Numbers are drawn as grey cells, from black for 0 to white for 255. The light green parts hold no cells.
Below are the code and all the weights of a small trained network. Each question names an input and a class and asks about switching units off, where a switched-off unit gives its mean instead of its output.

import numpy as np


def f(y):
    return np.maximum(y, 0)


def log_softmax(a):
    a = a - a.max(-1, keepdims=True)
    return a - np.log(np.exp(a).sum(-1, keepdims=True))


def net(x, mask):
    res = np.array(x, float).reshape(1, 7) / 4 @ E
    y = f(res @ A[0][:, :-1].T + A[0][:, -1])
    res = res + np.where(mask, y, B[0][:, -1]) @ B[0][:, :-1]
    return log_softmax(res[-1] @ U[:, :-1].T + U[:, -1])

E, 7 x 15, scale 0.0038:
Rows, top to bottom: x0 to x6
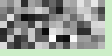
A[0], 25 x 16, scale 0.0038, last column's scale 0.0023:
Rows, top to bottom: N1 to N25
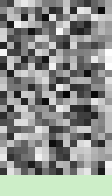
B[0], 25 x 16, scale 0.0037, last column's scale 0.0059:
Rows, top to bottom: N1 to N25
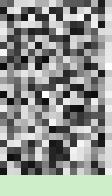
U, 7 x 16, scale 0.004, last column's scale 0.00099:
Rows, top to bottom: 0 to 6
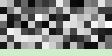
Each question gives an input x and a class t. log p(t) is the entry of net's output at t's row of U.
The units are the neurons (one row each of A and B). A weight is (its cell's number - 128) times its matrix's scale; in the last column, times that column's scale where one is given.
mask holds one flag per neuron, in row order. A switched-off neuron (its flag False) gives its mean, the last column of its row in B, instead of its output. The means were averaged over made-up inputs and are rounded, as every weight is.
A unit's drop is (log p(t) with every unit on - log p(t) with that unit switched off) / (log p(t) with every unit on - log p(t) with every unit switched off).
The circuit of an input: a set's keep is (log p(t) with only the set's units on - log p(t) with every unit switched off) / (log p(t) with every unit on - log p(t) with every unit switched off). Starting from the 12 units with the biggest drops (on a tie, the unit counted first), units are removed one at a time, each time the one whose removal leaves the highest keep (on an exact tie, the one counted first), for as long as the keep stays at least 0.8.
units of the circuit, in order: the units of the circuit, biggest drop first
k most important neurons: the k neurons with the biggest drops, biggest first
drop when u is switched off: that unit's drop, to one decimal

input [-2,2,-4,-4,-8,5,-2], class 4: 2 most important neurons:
(N21; N2)
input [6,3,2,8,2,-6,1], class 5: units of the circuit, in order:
(N4; N16)
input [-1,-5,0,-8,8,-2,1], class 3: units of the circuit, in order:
(N9; N15)
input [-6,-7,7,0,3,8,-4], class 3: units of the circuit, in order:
(N3)
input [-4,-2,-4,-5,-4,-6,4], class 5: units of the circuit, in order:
(N11; N16)
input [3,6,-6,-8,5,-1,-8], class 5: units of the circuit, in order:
(N1; N4)
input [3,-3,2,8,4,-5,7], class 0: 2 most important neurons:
(N5; N13)
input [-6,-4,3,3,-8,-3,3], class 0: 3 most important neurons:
(N5; N13; N24)
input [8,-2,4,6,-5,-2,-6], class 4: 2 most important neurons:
(N2; N21)
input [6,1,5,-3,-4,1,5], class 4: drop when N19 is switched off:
-0.1
